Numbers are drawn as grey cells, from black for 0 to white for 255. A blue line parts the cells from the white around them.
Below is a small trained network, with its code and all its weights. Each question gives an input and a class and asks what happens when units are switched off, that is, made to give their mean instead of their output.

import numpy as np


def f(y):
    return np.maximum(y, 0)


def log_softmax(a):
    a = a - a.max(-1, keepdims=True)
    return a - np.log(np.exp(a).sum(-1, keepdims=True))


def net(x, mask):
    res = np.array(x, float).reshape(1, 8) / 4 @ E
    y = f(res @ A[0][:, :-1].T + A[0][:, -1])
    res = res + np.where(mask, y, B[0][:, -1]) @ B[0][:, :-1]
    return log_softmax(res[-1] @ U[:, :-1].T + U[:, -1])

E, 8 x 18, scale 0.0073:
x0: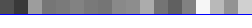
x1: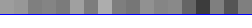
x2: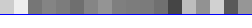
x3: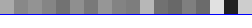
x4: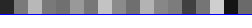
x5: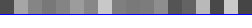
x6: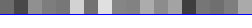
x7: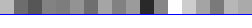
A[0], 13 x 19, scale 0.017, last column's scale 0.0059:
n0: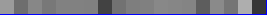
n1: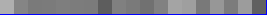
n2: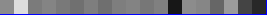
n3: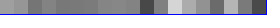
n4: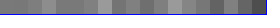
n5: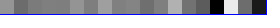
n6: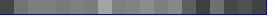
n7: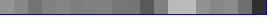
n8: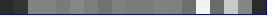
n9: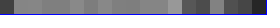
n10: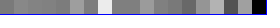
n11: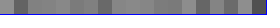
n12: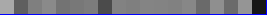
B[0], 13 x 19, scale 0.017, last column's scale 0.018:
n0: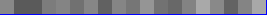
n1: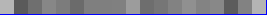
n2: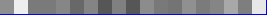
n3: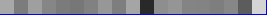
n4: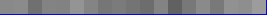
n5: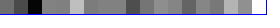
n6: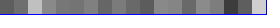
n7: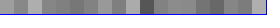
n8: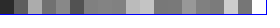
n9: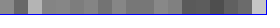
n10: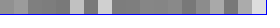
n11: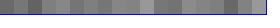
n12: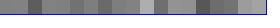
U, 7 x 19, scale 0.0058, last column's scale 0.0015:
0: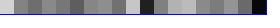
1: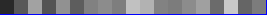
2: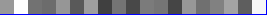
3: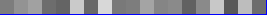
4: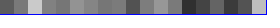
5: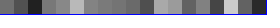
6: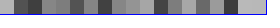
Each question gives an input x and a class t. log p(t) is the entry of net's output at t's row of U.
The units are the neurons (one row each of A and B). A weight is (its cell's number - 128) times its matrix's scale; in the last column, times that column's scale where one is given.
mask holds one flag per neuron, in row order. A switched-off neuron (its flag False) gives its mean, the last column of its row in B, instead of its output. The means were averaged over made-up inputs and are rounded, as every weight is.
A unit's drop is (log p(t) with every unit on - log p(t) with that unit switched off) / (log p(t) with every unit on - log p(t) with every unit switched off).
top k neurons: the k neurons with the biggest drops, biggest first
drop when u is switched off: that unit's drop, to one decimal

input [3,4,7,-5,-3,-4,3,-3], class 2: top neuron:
(n5)
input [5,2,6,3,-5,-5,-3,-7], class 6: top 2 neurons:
(n0 n12)
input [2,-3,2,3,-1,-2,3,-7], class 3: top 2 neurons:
(n8 n2)
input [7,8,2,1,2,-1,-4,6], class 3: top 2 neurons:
(n10 n3)
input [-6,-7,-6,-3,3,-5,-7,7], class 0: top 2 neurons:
(n3 n7)
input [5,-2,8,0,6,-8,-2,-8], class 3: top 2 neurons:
(n10 n1)
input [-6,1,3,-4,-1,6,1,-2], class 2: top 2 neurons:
(n2 n10)
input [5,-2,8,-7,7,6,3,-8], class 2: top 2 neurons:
(n2 n5)
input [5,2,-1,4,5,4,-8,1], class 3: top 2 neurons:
(n8 n2)
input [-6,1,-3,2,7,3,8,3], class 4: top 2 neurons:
(n6 n9)
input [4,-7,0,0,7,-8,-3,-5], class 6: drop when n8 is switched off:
0.4
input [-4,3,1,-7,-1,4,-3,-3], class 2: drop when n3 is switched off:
0.0
